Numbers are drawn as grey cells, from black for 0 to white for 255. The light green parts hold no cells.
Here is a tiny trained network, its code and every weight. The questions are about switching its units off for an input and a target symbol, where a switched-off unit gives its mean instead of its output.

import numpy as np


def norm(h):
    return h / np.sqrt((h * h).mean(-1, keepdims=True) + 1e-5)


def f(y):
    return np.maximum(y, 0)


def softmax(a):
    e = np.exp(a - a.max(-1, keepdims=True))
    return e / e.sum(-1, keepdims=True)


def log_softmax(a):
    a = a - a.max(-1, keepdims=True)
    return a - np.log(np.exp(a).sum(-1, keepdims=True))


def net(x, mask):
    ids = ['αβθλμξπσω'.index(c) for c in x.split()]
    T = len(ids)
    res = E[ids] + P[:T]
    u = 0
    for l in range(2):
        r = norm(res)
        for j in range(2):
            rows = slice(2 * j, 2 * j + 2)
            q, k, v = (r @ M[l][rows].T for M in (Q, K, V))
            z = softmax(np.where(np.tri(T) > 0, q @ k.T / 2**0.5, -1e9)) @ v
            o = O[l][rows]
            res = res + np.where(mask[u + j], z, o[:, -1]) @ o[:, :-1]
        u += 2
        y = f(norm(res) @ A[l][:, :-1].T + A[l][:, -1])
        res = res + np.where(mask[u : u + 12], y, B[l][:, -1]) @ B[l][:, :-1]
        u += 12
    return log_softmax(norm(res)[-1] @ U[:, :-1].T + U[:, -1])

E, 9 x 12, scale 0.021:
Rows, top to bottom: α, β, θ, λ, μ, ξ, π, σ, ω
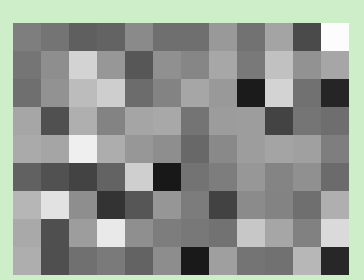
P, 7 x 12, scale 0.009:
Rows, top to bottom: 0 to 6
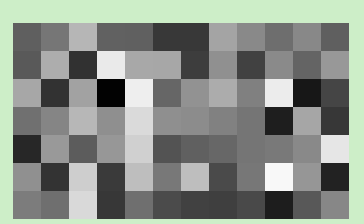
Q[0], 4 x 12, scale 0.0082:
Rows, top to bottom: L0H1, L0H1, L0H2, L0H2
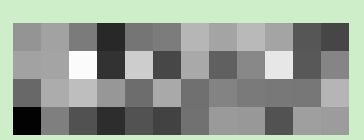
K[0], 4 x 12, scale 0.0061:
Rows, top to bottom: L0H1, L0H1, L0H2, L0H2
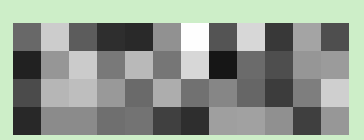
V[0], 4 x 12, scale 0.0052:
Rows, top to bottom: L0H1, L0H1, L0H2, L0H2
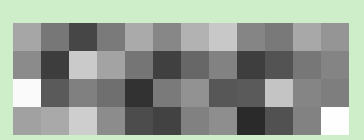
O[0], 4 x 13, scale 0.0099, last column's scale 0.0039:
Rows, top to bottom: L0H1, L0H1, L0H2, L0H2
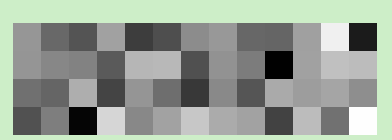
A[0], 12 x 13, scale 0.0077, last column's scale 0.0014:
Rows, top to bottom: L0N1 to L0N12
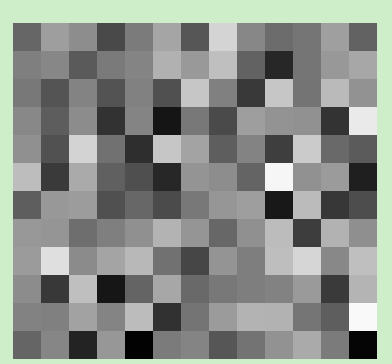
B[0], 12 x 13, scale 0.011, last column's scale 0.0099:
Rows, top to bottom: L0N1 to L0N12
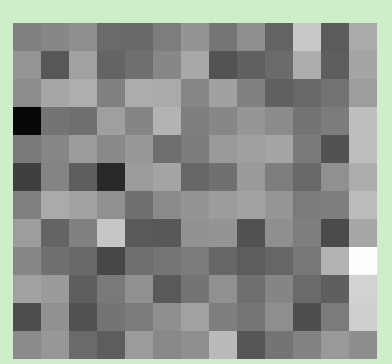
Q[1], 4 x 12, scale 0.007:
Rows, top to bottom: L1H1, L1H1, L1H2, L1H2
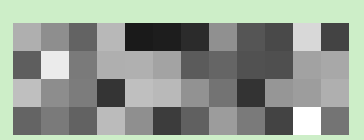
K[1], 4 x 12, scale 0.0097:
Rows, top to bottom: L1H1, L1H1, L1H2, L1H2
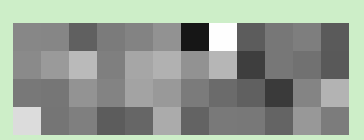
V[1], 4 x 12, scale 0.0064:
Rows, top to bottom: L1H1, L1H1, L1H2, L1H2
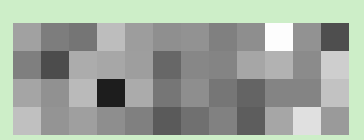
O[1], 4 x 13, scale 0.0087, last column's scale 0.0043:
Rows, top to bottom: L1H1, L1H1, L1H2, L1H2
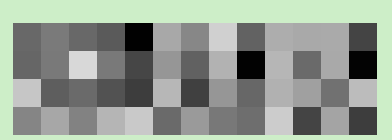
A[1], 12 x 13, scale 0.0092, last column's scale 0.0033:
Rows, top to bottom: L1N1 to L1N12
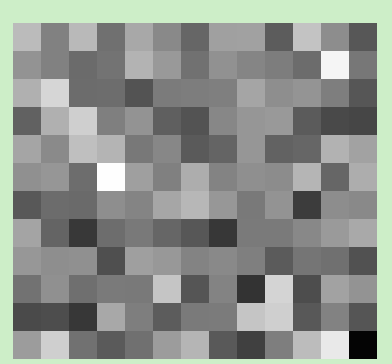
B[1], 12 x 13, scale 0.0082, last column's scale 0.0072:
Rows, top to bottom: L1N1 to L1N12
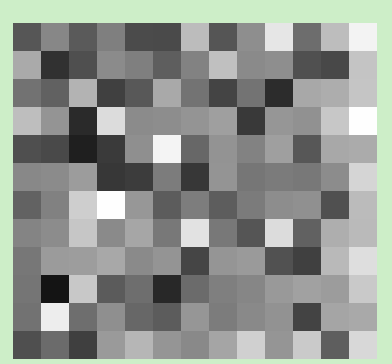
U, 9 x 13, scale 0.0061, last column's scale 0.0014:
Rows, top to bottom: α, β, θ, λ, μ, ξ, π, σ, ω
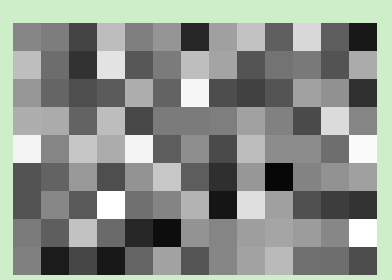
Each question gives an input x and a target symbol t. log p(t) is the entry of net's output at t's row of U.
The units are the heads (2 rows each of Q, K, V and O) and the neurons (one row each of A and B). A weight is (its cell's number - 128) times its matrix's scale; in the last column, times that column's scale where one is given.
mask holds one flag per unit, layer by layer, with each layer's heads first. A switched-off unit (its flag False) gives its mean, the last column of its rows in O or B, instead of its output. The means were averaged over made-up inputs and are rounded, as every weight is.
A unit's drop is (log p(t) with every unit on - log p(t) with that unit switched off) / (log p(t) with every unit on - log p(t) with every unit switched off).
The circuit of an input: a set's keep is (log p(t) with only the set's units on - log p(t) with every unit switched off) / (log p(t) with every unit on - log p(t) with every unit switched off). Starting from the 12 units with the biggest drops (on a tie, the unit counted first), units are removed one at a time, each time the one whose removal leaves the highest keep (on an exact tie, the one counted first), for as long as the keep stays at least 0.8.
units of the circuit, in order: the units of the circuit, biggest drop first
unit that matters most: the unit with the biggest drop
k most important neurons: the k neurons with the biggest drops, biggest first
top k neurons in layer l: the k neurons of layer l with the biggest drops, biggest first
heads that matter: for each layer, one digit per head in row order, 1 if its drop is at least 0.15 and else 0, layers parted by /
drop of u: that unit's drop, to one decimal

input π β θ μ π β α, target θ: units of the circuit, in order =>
L0H2, L0N2, L1N8
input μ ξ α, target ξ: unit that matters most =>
L1H2
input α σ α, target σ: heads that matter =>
00 / 10
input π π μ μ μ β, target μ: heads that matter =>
00 / 10
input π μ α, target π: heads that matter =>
10 / 00
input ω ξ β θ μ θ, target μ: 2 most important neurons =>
L0N9, L0N3
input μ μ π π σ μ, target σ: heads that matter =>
10 / 10
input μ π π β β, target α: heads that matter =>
01 / 00
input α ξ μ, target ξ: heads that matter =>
01 / 01
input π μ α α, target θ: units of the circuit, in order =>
L0N2, L0N4
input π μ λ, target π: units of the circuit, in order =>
L0H1, L0N11, L1N7
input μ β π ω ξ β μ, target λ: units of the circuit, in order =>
L1N1, L1N4
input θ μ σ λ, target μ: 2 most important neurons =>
L0N2, L0N4
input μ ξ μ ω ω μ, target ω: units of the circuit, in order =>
L1H1
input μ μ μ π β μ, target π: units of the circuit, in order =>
L0H1, L0N11
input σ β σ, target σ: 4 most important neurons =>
L1N10, L0N11, L0N6, L1N7
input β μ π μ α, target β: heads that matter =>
01 / 00
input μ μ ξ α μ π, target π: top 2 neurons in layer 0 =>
L0N4, L0N8
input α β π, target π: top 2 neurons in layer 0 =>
L0N8, L0N4
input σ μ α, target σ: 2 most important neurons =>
L1N10, L0N8
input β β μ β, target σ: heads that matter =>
01 / 00
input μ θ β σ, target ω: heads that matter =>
00 / 00
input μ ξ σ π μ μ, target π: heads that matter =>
10 / 00
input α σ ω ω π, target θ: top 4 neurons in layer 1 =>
L1N3, L1N8, L1N9, L1N1
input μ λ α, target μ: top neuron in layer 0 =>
L0N8
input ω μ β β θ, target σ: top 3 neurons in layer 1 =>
L1N10, L1N6, L1N4
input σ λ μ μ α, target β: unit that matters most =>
L1N2
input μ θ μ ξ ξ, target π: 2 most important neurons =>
L0N4, L1N7
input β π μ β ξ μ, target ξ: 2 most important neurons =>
L0N9, L0N11
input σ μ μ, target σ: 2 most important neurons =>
L1N10, L0N11
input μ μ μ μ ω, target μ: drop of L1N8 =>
0.2
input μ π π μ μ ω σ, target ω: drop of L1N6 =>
0.1
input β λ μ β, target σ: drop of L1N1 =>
0.4
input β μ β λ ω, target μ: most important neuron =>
L1N8
